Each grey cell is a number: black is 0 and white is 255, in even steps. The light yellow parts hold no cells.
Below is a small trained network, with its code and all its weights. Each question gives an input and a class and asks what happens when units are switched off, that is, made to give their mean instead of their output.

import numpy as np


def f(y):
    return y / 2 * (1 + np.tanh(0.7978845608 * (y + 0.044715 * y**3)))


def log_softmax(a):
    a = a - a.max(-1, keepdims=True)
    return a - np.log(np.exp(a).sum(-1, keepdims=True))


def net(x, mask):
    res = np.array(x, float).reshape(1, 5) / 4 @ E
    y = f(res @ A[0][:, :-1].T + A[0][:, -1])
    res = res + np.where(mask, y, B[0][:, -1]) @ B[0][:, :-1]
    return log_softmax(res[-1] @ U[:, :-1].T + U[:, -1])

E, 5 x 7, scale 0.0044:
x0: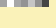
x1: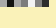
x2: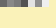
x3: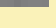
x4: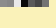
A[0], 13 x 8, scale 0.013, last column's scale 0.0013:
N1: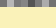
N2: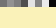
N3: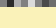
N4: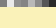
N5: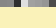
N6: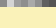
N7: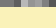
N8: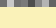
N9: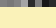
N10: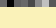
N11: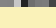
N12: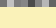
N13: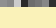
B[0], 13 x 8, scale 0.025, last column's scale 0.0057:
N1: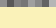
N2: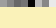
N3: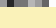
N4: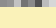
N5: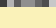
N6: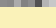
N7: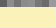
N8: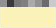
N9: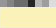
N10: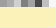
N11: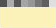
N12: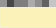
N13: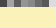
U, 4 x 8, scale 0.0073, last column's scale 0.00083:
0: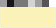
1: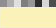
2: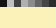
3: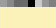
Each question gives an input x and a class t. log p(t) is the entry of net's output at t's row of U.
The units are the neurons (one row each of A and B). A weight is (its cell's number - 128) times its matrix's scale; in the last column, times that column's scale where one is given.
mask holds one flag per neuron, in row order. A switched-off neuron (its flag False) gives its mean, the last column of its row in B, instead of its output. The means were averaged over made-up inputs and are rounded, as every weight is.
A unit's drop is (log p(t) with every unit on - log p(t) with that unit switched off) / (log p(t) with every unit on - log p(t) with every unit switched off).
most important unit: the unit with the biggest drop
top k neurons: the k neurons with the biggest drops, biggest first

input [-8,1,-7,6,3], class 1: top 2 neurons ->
(N10 N2)
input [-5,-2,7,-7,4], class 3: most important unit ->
N2
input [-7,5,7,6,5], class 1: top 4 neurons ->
(N10 N9 N8 N12)
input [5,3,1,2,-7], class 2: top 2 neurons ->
(N5 N10)
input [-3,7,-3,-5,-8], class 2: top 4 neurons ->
(N5 N7 N8 N12)
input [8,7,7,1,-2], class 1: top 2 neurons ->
(N4 N6)
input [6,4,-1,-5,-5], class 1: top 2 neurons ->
(N4 N6)
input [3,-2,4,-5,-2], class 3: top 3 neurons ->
(N10 N2 N3)
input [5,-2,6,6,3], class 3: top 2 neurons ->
(N2 N10)
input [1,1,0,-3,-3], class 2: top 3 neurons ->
(N10 N3 N2)
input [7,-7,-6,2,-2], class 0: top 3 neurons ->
(N8 N12 N10)
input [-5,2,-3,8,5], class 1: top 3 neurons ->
(N10 N5 N2)
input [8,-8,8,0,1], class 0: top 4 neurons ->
(N8 N12 N1 N10)
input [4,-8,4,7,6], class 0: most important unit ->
N8
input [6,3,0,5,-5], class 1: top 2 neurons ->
(N4 N6)
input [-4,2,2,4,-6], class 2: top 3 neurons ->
(N5 N4 N6)
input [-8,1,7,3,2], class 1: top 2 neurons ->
(N10 N9)
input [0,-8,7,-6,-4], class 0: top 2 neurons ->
(N8 N12)
